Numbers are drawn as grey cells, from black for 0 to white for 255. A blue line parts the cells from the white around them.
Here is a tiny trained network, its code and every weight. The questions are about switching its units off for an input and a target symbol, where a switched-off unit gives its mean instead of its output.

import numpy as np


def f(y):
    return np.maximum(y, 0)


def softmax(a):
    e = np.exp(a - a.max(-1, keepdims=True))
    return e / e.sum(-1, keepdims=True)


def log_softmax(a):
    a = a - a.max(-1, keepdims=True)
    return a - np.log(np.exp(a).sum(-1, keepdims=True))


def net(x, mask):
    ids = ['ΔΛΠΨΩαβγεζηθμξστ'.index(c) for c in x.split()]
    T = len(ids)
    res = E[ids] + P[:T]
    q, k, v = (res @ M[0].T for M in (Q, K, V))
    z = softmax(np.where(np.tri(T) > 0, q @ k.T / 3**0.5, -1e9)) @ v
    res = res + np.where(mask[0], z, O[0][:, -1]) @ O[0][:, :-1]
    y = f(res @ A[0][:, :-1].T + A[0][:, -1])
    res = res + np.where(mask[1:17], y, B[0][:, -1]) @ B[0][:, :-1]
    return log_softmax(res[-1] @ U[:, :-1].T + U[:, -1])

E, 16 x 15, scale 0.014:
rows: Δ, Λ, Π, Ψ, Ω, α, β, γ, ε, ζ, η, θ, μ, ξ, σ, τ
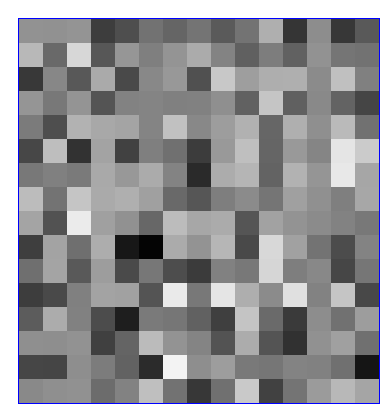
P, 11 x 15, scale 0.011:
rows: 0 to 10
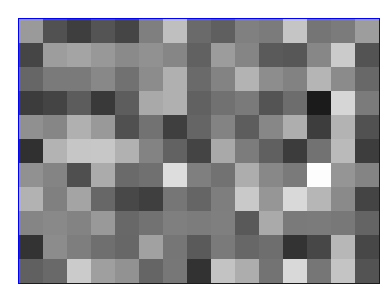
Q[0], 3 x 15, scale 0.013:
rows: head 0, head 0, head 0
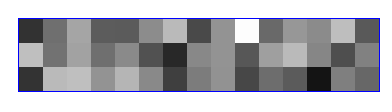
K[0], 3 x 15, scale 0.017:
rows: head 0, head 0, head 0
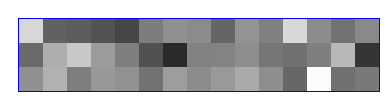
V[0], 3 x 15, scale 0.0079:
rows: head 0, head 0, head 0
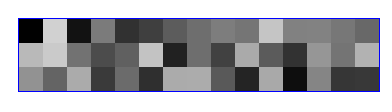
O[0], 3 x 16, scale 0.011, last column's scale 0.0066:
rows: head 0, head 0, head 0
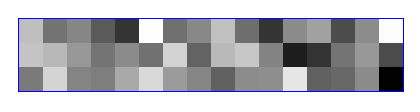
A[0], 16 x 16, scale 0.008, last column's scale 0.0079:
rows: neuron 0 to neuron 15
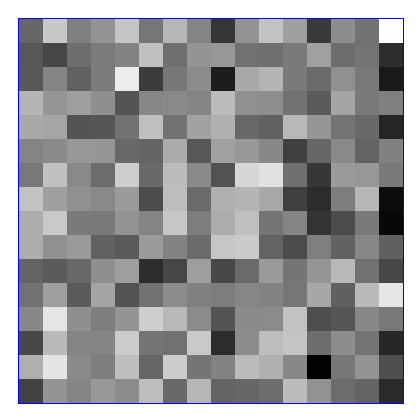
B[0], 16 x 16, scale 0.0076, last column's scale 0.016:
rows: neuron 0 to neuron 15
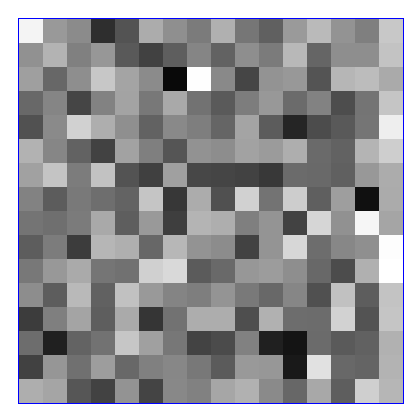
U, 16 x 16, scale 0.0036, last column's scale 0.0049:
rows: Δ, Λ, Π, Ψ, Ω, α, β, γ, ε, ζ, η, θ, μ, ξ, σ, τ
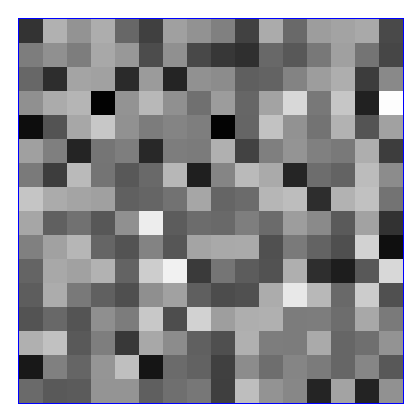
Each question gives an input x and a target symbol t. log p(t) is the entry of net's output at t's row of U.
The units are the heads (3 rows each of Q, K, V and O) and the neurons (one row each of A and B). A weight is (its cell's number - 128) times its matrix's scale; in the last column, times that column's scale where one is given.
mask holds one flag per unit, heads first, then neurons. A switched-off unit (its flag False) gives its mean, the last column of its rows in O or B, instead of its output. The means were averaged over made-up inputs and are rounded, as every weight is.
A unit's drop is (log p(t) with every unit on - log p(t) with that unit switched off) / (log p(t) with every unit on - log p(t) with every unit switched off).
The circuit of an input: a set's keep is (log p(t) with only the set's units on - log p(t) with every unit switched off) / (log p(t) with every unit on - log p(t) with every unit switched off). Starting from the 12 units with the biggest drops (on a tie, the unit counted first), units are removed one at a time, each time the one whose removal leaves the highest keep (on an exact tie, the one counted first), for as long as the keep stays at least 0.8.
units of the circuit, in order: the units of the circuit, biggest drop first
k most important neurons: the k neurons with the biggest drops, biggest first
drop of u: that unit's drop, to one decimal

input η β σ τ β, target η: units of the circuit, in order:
(head 0; neuron 4; neuron 9)
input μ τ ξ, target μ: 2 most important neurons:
(neuron 8; neuron 7)
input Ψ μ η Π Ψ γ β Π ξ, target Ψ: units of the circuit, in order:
(head 0; neuron 12; neuron 0)
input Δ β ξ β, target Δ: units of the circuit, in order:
(head 0; neuron 12; neuron 8; neuron 14)
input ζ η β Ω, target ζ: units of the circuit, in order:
(head 0; neuron 15; neuron 4)
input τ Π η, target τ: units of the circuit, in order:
(head 0; neuron 7)
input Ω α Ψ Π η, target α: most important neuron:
(neuron 9)
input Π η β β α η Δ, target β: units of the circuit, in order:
(head 0; neuron 10)
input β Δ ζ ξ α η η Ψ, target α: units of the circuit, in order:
(head 0; neuron 9; neuron 10)
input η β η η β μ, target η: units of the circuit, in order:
(head 0; neuron 9)
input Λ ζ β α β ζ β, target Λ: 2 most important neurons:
(neuron 6; neuron 13)
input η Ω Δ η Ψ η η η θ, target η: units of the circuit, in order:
(head 0; neuron 4)
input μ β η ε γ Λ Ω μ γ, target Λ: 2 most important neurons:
(neuron 13; neuron 6)
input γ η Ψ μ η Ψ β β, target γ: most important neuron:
(neuron 2)
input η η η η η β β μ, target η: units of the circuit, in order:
(head 0; neuron 9; neuron 4)
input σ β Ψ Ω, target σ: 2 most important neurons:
(neuron 15; neuron 13)
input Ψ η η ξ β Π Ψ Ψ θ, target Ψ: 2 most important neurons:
(neuron 0; neuron 12)
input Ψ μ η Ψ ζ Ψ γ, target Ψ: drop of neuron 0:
0.1
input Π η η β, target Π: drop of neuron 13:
0.0
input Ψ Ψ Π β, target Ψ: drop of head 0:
0.8
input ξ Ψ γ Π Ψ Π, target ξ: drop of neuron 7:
0.2
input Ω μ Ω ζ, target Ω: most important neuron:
(neuron 2)
